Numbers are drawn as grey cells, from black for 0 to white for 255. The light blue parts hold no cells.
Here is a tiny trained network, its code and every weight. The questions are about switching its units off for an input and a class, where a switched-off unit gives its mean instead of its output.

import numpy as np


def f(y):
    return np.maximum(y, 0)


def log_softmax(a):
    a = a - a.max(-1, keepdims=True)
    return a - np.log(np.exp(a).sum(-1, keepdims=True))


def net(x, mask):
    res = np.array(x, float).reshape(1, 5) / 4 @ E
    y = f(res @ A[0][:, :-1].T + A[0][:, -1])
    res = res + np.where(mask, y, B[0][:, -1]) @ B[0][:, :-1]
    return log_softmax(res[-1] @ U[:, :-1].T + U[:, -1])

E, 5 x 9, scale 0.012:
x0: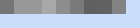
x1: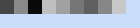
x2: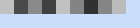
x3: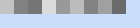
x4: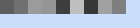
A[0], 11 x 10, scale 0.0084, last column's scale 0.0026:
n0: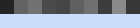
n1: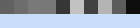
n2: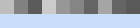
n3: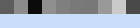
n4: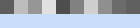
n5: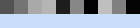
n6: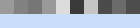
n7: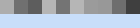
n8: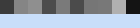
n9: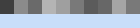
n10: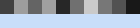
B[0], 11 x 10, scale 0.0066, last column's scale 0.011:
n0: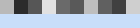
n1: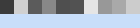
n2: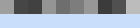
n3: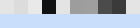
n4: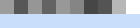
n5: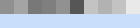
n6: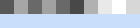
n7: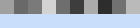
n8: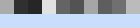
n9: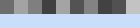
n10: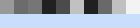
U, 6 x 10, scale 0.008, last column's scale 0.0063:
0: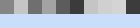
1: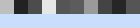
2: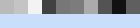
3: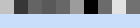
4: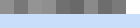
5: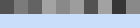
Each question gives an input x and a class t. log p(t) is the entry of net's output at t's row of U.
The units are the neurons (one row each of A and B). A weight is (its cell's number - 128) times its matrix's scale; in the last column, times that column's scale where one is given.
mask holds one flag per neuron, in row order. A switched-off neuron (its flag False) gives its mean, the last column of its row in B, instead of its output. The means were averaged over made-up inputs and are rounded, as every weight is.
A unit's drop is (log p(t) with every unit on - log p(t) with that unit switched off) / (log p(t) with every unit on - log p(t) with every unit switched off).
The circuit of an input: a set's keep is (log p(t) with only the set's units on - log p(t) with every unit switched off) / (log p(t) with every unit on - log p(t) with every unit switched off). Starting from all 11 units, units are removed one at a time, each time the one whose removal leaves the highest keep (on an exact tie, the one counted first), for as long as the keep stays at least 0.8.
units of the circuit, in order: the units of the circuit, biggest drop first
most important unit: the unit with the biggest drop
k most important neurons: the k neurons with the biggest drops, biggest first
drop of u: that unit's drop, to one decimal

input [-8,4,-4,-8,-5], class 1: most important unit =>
n0
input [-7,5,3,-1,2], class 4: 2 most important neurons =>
(n10 n4)
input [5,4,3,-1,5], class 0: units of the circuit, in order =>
(n5 n10)
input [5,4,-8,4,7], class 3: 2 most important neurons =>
(n4 n10)
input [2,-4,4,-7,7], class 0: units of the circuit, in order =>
(n5 n1)
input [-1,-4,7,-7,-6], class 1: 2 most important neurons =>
(n8 n10)
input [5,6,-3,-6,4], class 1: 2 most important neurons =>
(n0 n8)
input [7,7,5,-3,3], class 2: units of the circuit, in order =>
(n3 n9)
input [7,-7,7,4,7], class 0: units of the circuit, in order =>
(n5 n1)
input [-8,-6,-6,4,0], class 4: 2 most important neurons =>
(n3 n9)
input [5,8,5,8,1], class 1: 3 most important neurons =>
(n2 n7 n10)
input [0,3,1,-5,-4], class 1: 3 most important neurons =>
(n8 n0 n5)
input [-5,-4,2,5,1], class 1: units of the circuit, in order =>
(n3 n10)
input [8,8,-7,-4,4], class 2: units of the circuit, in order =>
(n3)
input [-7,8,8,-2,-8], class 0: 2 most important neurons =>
(n6 n10)
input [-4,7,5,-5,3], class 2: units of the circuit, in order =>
(n3 n10)
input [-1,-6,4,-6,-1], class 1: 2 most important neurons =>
(n3 n8)
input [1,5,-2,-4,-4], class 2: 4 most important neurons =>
(n3 n9 n5 n1)
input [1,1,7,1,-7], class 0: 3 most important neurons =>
(n6 n10 n4)
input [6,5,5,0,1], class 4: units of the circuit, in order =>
(n10)
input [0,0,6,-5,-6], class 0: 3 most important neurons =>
(n6 n10 n4)
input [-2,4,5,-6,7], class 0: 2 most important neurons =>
(n5 n1)
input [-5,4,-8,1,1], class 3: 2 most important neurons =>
(n10 n4)
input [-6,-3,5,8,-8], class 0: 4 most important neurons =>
(n6 n0 n8 n4)
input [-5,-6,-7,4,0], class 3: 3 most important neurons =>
(n10 n4 n3)
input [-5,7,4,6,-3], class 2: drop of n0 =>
0.1
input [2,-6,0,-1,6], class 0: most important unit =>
n3
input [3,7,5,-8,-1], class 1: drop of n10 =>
0.0
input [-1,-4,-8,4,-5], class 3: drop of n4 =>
0.3
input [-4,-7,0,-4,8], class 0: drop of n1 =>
0.3
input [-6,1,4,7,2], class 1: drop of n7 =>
0.1
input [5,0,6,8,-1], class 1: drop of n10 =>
0.2
